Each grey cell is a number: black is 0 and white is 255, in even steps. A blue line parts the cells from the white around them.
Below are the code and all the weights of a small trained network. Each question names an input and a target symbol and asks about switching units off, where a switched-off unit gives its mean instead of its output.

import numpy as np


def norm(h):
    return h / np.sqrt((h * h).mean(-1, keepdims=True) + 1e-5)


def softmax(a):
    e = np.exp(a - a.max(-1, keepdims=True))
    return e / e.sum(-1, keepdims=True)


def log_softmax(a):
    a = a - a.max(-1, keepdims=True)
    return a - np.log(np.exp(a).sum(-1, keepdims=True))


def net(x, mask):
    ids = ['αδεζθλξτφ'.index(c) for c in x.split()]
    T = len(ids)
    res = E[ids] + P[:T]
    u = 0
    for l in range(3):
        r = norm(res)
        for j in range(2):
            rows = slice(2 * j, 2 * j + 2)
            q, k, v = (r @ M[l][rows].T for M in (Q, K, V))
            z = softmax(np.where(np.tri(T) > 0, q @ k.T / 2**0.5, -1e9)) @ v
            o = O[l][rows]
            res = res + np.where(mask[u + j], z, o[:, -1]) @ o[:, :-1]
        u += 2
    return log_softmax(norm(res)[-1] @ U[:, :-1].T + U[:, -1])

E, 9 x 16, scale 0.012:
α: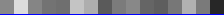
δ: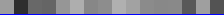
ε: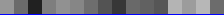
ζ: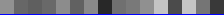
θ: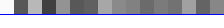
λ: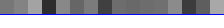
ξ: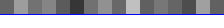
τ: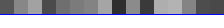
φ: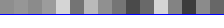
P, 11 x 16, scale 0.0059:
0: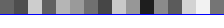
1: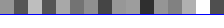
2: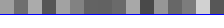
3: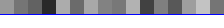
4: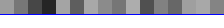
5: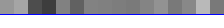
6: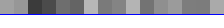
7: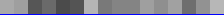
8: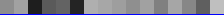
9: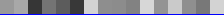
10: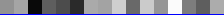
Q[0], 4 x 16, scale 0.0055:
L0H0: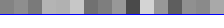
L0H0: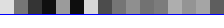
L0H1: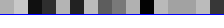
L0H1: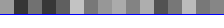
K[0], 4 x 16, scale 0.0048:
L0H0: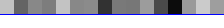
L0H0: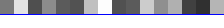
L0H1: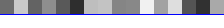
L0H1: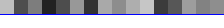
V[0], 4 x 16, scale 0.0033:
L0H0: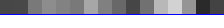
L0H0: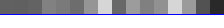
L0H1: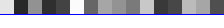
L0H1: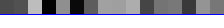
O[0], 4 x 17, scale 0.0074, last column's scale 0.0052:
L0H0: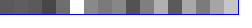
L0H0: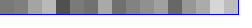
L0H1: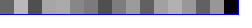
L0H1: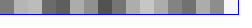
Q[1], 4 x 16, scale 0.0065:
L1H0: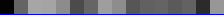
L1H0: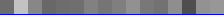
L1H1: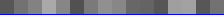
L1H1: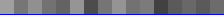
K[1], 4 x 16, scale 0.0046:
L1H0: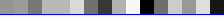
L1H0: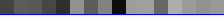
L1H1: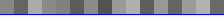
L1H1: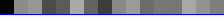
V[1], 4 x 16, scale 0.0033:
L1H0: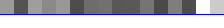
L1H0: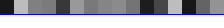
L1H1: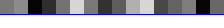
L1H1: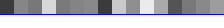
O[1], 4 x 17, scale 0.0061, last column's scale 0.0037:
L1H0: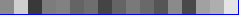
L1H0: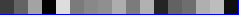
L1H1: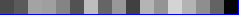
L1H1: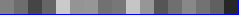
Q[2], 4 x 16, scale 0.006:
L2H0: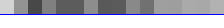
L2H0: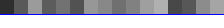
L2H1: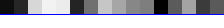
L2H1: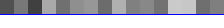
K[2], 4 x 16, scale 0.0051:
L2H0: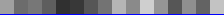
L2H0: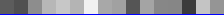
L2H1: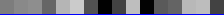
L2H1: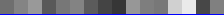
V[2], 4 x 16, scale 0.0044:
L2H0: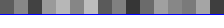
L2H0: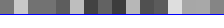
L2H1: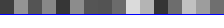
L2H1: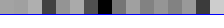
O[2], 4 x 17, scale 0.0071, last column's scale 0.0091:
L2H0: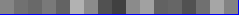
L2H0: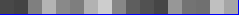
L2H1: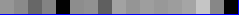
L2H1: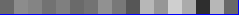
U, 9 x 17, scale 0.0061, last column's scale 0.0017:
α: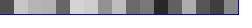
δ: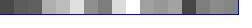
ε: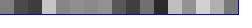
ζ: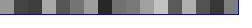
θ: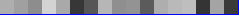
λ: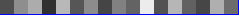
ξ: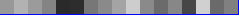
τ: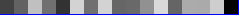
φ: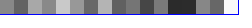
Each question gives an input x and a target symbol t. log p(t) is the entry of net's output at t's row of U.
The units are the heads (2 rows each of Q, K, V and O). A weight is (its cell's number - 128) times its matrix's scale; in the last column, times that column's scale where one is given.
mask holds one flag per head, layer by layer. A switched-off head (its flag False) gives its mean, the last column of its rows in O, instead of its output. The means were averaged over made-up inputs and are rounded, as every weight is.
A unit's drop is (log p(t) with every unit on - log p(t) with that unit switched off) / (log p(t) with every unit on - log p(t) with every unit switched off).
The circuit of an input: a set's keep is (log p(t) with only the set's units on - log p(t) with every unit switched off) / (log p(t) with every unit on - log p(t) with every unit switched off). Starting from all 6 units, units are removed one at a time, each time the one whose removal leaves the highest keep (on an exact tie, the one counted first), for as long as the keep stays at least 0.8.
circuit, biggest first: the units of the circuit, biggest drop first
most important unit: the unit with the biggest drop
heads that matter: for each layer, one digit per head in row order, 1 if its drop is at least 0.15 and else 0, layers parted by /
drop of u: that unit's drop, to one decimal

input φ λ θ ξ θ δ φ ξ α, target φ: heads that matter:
11 / 00 / 01
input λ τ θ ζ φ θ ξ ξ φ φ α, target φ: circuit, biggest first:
[L2H1, L0H1]
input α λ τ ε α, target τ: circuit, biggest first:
[L2H1, L0H0]
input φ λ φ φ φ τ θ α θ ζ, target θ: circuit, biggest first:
[L0H1, L2H0, L2H1]
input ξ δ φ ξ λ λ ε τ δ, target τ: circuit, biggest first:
[L0H0]
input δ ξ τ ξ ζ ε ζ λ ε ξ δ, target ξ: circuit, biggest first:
[L2H1, L0H0]
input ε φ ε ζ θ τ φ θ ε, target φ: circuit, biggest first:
[L0H1, L2H1]
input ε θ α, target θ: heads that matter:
01 / 00 / 01
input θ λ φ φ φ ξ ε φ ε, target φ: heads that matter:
01 / 00 / 01
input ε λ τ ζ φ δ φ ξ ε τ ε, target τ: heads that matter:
10 / 00 / 00
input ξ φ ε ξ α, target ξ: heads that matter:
10 / 01 / 01
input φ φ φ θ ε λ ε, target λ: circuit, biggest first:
[L2H1, L1H0, L0H0]
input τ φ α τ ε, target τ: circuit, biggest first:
[L0H0, L1H1, L2H1]
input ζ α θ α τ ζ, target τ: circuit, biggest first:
[L0H0]
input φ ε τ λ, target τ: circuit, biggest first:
[L0H0, L2H1]
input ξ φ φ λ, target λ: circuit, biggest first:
[L1H0, L1H1, L2H1]
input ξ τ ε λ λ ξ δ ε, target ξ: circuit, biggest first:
[L0H0, L2H1]
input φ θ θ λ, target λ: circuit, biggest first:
[L1H1, L2H1]
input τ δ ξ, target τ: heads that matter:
11 / 00 / 01
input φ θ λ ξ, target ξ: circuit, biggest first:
[L2H1, L1H1]
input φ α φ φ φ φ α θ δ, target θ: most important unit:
L0H1
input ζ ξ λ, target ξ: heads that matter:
10 / 00 / 01
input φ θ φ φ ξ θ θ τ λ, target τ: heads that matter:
10 / 00 / 00
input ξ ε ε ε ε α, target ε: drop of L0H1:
0.3
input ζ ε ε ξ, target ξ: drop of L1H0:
0.0
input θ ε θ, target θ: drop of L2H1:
0.1
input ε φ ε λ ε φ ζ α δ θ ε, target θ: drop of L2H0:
0.1
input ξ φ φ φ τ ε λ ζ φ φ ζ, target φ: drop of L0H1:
0.5
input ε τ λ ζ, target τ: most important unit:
L2H1
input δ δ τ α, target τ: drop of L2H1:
0.4
